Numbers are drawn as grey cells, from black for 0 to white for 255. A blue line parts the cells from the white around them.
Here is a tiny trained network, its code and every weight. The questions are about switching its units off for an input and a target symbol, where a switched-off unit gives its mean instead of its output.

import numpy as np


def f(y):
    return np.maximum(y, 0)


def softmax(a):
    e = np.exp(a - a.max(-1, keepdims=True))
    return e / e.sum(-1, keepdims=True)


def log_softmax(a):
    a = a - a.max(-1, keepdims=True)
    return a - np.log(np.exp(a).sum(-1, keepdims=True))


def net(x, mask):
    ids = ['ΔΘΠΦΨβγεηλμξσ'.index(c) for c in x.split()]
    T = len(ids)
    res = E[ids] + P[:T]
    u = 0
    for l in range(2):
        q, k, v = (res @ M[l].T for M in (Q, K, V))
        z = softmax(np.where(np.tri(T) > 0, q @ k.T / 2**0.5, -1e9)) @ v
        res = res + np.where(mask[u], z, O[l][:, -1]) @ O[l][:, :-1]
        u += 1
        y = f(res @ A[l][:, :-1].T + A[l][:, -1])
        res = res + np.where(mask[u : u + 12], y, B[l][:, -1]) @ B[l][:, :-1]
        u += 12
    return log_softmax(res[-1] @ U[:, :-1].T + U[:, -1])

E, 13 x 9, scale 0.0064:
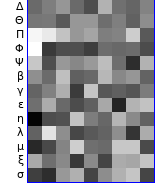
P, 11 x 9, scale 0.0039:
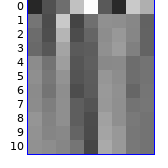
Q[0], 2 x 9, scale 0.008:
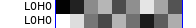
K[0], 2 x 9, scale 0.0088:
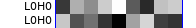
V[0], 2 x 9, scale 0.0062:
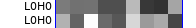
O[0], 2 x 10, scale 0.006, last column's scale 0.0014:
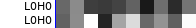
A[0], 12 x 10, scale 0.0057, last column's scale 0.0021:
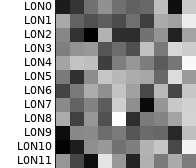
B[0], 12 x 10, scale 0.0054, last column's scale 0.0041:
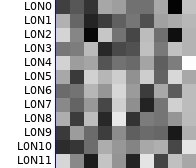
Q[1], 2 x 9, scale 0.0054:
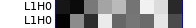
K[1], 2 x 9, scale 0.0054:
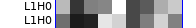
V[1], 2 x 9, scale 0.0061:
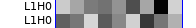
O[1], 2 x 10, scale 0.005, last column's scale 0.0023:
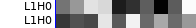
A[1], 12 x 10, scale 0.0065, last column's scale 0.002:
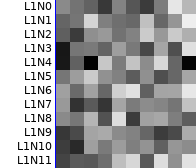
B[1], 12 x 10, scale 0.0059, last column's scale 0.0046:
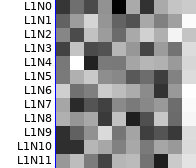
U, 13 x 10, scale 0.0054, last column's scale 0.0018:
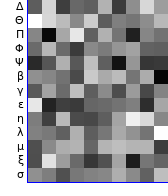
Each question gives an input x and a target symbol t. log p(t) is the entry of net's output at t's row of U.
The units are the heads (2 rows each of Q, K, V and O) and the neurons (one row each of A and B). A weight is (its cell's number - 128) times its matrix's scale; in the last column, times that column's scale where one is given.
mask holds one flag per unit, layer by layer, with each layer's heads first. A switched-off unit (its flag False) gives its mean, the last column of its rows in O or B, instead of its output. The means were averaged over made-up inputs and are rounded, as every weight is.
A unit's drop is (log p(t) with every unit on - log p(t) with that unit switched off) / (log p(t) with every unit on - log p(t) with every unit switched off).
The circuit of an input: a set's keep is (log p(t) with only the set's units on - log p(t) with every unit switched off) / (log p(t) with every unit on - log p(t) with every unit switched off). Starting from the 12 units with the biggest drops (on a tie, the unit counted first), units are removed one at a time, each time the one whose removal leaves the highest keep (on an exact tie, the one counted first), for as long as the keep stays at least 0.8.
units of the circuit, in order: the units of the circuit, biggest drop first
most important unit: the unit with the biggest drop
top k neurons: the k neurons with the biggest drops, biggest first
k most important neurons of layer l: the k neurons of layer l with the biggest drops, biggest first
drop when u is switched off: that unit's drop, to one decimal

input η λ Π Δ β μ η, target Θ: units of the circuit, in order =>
[L1H0, L0H0, L0N11, L0N2]
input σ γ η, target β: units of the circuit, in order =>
[L1H0, L1N11, L0N10, L0N0]
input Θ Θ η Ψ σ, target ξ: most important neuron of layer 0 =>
[L0N11]
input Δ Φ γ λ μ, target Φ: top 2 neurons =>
[L1N4, L0N0]
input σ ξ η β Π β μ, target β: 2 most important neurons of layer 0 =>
[L0N10, L0N0]
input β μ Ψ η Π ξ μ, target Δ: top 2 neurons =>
[L1N4, L1N11]
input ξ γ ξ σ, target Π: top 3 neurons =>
[L0N11, L1N9, L0N5]
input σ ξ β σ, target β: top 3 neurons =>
[L1N11, L0N10, L0N0]
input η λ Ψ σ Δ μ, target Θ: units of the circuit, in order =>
[L1H0, L0H0, L0N11, L0N2]
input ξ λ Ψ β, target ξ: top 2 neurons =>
[L0N11, L0N8]
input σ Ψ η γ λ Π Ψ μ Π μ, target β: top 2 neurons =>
[L1N11, L0N10]
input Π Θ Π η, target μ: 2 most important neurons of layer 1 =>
[L1N4, L1N2]
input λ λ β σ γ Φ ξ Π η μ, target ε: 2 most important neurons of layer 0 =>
[L0N2, L0N0]
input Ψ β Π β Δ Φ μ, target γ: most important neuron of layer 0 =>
[L0N0]
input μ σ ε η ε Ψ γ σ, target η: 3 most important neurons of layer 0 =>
[L0N11, L0N10, L0N5]
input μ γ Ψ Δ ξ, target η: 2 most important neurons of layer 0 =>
[L0N3, L0N8]
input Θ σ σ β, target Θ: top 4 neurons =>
[L0N11, L1N8, L0N2, L1N5]
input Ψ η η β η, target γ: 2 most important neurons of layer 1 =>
[L1N9, L1N4]
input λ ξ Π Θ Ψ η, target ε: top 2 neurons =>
[L0N2, L0N0]
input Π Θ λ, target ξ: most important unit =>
L1H0
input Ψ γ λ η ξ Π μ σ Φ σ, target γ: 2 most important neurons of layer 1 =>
[L1N9, L1N4]
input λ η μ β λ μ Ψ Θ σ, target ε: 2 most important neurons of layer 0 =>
[L0N2, L0N0]
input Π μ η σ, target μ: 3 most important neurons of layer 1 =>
[L1N4, L1N2, L1N10]
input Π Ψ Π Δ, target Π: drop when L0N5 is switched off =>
0.1
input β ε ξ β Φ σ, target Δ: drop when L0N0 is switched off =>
0.1
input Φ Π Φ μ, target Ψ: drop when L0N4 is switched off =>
0.0
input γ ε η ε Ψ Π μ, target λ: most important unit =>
L0H0
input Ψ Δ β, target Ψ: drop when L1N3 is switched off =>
0.2
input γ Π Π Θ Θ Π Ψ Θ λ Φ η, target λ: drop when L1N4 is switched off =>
0.2
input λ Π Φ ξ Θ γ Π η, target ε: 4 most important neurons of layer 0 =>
[L0N2, L0N0, L0N10, L0N11]
